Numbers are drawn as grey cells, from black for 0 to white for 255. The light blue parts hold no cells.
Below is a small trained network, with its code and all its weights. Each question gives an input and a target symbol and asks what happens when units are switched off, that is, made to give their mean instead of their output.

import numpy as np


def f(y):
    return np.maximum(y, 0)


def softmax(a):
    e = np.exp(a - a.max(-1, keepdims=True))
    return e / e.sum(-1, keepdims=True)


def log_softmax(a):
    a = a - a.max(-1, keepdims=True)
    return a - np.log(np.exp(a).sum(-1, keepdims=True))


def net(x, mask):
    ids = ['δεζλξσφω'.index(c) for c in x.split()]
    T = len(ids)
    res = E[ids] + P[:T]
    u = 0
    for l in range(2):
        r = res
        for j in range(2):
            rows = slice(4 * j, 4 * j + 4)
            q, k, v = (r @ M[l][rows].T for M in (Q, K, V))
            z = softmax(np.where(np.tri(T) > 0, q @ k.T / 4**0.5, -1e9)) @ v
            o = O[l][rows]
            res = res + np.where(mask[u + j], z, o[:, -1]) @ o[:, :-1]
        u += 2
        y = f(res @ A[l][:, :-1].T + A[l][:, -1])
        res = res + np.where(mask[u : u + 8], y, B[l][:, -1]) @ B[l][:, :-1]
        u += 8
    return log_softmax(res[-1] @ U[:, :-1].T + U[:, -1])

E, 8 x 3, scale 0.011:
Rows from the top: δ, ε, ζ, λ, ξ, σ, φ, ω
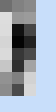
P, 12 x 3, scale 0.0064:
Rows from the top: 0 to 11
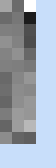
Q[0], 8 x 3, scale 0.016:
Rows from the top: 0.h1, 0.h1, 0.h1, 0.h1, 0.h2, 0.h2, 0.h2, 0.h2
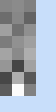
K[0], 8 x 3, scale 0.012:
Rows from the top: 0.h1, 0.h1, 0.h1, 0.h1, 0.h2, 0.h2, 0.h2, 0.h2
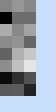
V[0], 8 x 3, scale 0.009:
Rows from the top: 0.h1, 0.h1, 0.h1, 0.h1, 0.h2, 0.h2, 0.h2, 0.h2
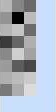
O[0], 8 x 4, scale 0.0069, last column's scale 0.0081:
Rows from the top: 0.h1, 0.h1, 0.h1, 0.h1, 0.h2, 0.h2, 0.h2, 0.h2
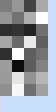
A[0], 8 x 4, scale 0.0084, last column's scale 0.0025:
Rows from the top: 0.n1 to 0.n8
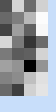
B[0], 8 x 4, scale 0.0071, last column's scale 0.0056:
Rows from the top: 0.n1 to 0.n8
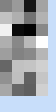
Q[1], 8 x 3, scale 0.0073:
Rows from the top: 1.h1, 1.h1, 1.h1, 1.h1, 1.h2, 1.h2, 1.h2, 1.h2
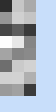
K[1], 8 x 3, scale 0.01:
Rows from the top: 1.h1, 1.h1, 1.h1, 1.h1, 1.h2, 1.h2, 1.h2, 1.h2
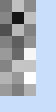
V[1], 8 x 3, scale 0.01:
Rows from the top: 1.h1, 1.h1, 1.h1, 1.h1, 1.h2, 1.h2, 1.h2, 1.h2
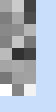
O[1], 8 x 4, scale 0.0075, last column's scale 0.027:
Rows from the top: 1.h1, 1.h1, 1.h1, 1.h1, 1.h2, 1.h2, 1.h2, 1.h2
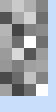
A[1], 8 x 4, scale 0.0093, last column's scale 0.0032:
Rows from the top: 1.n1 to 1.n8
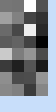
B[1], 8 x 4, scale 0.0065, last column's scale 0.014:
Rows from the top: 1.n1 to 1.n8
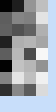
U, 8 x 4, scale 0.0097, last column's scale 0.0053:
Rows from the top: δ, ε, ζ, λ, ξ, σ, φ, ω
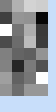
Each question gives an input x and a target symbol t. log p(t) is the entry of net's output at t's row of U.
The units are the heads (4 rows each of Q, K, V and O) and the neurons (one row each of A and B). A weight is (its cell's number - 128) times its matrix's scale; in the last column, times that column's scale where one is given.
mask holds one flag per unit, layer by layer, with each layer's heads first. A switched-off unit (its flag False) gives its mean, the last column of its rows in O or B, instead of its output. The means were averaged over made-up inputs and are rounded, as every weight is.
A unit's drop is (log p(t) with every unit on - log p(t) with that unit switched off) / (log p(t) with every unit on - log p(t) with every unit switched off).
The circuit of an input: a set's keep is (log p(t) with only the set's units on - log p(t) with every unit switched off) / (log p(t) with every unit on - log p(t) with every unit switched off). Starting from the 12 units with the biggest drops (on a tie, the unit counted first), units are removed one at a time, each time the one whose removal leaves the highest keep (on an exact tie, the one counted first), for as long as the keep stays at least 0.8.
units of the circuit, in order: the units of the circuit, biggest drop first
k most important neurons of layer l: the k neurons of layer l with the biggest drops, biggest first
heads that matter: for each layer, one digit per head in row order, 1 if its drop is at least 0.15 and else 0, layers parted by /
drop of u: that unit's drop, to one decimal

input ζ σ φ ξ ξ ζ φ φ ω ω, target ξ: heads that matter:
01 / 10
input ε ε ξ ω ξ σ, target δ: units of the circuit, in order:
0.h2, 1.h1
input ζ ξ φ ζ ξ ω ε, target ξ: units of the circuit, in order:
0.h2, 1.h1
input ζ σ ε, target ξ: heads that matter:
01 / 11
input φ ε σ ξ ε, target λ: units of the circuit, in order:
0.h2, 1.h2, 1.h1, 1.n1
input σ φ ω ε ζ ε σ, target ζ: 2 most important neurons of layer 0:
0.n6, 0.n8
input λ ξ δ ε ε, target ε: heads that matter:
01 / 10
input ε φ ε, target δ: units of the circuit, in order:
1.h1, 0.h2
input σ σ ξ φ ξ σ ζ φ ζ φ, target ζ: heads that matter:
00 / 10
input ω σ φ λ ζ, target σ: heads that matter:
11 / 11
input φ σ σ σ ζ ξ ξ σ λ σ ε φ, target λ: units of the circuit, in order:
0.h2, 1.h2, 1.n1
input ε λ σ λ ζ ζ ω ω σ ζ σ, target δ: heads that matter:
11 / 10
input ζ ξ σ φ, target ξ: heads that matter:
01 / 11
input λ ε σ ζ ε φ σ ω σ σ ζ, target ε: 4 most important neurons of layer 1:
1.n6, 1.n4, 1.n8, 1.n7
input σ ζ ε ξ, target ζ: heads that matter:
00 / 10
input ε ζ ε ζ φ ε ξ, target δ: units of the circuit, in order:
1.h1, 0.h2
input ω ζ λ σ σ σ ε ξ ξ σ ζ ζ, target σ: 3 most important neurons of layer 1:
1.n1, 1.n3, 1.n7
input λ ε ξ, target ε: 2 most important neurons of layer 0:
0.n6, 0.n4
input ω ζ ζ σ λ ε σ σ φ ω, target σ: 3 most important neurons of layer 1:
1.n1, 1.n7, 1.n3
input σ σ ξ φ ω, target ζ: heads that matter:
00 / 00
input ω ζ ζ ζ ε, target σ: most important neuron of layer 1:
1.n1
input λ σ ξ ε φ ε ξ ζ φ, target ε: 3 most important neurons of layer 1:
1.n4, 1.n8, 1.n6
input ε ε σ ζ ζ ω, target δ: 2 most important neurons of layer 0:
0.n1, 0.n3
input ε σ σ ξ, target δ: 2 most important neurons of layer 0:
0.n1, 0.n6
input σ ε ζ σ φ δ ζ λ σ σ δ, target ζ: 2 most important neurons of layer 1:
1.n1, 1.n8
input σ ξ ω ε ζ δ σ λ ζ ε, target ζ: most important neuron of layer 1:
1.n1
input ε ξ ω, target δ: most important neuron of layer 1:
1.n8
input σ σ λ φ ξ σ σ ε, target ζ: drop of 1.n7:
0.0
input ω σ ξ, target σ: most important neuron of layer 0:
0.n7
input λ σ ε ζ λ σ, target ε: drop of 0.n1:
0.1
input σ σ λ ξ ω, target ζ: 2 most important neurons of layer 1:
1.n8, 1.n1
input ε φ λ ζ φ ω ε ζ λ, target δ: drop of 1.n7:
-0.1
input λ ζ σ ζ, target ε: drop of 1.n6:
0.3
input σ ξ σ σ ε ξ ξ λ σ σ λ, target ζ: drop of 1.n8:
0.2
